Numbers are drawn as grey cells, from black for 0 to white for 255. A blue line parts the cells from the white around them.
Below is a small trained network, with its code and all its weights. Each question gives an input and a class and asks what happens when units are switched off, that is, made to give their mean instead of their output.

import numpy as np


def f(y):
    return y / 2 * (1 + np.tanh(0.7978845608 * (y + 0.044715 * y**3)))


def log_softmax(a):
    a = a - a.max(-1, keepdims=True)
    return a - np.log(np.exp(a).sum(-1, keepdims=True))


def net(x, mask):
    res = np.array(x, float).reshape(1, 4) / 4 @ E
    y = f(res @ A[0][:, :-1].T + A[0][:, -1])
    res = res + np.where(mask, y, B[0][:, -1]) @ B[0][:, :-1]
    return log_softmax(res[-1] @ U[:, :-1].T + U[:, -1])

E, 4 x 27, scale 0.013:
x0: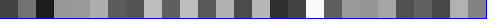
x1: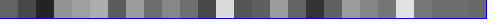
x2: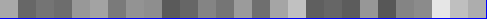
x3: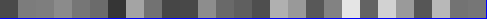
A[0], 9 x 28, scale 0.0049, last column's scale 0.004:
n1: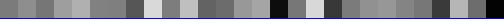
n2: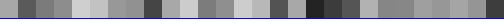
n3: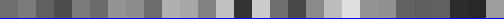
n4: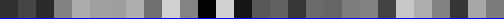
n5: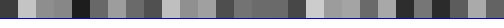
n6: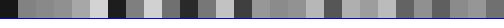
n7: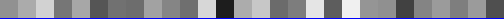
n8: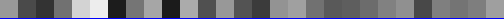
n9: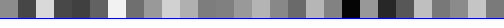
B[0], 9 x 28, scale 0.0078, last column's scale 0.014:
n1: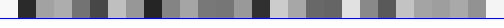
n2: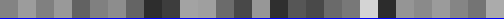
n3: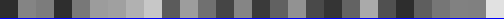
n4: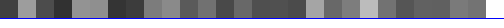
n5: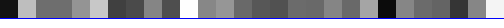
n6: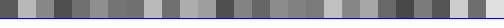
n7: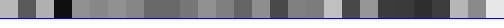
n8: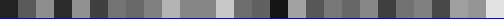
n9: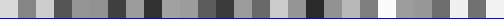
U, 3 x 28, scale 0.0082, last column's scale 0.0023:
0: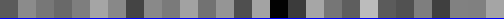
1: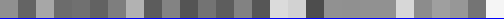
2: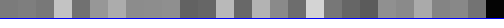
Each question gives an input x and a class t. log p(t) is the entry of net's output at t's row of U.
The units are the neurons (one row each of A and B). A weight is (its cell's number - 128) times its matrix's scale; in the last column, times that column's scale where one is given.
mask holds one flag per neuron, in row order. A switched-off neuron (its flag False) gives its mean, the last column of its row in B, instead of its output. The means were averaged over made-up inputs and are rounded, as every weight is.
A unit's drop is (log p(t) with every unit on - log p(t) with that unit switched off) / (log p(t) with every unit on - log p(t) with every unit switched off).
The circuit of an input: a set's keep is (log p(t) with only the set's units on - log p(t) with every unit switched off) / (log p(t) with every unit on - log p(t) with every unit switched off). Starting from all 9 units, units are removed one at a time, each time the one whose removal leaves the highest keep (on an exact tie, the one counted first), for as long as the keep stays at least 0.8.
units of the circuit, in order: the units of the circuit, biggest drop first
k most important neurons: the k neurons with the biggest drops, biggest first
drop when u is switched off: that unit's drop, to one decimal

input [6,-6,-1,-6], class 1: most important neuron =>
n1
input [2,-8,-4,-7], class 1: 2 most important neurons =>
n9; n1
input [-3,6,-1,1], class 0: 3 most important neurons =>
n1; n9; n4
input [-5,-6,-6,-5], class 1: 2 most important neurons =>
n9; n4
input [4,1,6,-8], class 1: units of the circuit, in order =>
n9; n1
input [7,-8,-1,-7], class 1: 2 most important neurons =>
n1; n9
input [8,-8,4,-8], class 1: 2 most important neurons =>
n1; n9
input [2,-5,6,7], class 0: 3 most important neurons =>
n1; n9; n7
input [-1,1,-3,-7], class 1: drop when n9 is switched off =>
0.5
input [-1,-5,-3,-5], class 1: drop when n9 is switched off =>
0.8
